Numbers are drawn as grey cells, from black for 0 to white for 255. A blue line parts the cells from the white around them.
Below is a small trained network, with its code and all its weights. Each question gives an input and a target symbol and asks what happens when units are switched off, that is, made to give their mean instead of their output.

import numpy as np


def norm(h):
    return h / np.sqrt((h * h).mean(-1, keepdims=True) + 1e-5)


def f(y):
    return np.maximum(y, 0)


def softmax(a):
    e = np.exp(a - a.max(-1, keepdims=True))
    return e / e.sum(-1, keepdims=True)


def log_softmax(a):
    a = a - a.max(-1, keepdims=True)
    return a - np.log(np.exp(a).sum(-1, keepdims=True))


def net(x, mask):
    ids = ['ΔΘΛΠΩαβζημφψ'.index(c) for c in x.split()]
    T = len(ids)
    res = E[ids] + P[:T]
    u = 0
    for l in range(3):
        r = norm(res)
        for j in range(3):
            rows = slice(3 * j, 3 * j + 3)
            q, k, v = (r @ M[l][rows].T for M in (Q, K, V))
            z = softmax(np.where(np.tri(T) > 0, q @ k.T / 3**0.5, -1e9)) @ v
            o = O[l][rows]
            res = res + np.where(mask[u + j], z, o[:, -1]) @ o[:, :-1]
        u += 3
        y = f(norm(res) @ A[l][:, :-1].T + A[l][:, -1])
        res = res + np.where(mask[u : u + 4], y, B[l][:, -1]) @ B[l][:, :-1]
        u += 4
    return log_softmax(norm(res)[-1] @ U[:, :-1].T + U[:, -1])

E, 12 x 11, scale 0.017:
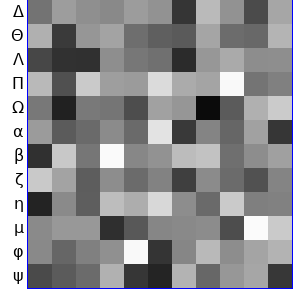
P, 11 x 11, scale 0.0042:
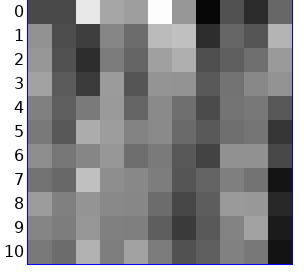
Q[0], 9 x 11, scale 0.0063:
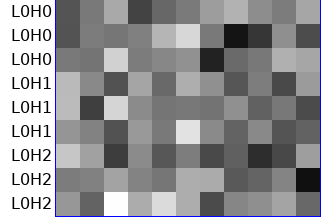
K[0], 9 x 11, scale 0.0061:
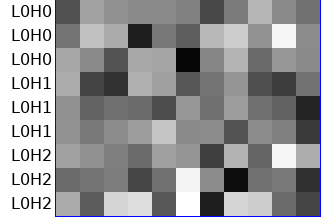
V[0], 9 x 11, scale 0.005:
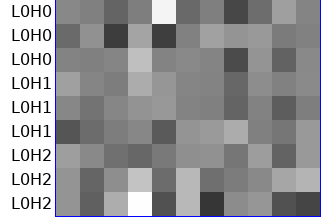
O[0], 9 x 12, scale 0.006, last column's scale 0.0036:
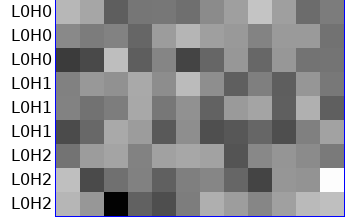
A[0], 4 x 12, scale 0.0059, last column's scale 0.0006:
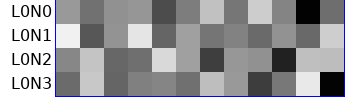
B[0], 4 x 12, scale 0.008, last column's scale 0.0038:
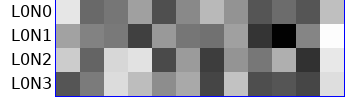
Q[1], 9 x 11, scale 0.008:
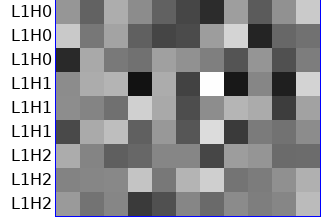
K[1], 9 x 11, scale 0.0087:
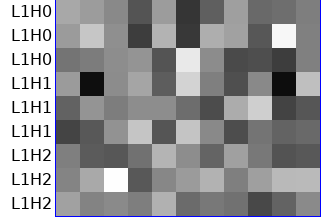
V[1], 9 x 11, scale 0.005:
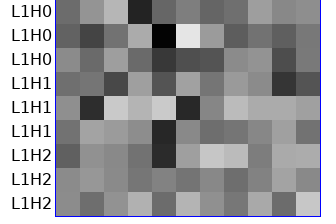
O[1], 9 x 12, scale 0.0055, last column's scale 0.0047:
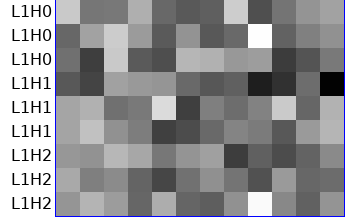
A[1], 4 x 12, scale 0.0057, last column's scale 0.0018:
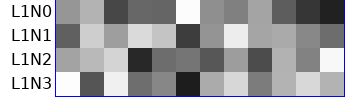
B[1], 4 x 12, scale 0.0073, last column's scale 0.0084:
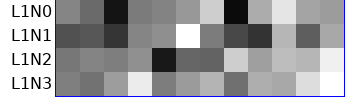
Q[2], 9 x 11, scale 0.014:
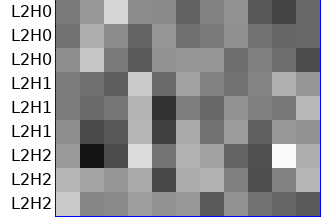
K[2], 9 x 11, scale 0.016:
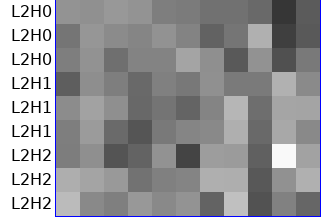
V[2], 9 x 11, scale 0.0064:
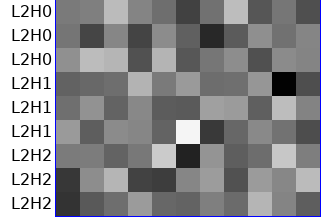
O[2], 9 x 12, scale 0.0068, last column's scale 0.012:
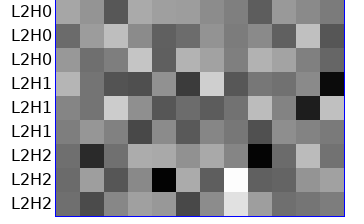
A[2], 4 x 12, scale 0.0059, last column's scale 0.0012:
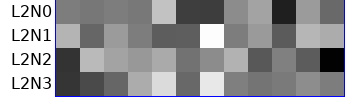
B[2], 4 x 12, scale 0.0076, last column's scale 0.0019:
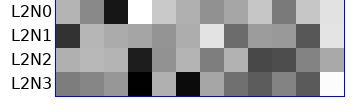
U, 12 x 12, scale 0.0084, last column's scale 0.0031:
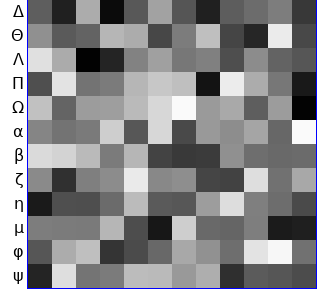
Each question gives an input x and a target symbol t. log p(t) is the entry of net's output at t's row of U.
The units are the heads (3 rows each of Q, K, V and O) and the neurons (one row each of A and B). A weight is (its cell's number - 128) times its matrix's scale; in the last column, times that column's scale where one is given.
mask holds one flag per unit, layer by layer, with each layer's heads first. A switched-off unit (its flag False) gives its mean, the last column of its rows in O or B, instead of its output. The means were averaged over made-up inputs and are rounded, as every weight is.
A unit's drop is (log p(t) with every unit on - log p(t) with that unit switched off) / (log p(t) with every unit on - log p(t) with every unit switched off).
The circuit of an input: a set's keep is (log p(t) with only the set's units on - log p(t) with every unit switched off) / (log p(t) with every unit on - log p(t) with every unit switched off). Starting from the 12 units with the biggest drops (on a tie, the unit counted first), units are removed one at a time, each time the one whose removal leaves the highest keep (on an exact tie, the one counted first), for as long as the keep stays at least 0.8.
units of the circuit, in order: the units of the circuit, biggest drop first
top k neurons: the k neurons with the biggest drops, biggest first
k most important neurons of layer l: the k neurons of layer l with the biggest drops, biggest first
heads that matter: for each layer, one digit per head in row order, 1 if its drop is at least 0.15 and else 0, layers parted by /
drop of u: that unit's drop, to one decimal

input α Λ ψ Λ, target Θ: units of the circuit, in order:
[L2H1, L1H1, L2H0]
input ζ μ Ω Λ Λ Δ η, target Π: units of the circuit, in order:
[L1N0]
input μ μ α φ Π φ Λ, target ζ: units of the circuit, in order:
[L1H1, L2H2]
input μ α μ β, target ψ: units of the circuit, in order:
[L1N3, L2N2, L1N2]
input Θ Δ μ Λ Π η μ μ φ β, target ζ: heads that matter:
000 / 110 / 001
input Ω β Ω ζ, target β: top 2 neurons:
[L0N2, L1N1]
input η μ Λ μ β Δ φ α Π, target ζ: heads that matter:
000 / 110 / 001
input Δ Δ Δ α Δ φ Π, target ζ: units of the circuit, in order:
[L2H2, L1H1]
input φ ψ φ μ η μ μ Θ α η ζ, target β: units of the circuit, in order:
[L0N1, L2H2]
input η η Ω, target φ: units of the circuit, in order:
[L2H1, L1H0, L2H0]
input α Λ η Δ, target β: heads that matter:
000 / 010 / 011
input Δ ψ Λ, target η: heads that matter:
000 / 100 / 001
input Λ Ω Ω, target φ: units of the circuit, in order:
[L2H1, L2H0]
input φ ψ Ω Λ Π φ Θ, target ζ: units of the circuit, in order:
[L2H2]
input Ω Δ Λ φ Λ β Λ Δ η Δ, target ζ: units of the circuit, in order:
[L2H2, L1H1]
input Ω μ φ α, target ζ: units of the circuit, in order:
[L2H2, L1H0]
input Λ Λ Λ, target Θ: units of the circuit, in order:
[L2H1, L1H1]
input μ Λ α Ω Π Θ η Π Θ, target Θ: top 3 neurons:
[L0N1, L0N2, L1N1]
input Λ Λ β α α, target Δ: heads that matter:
000 / 010 / 100
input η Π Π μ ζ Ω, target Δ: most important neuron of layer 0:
[L0N1]
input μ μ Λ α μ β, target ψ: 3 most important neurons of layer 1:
[L1N3, L1N2, L1N1]
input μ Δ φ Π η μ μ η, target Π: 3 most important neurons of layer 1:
[L1N0, L1N2, L1N3]
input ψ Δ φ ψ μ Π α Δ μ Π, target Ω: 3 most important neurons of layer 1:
[L1N2, L1N3, L1N0]
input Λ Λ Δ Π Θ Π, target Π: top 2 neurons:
[L2N1, L1N0]
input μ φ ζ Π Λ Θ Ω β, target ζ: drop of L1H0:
0.1
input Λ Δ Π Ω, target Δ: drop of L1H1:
0.2
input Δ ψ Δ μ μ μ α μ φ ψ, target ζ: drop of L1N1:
-0.1
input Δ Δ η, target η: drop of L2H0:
0.3
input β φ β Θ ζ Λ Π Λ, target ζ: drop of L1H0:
-0.1
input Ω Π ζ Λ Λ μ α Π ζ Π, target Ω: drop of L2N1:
0.1
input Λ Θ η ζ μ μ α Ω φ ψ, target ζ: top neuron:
[L1N2]
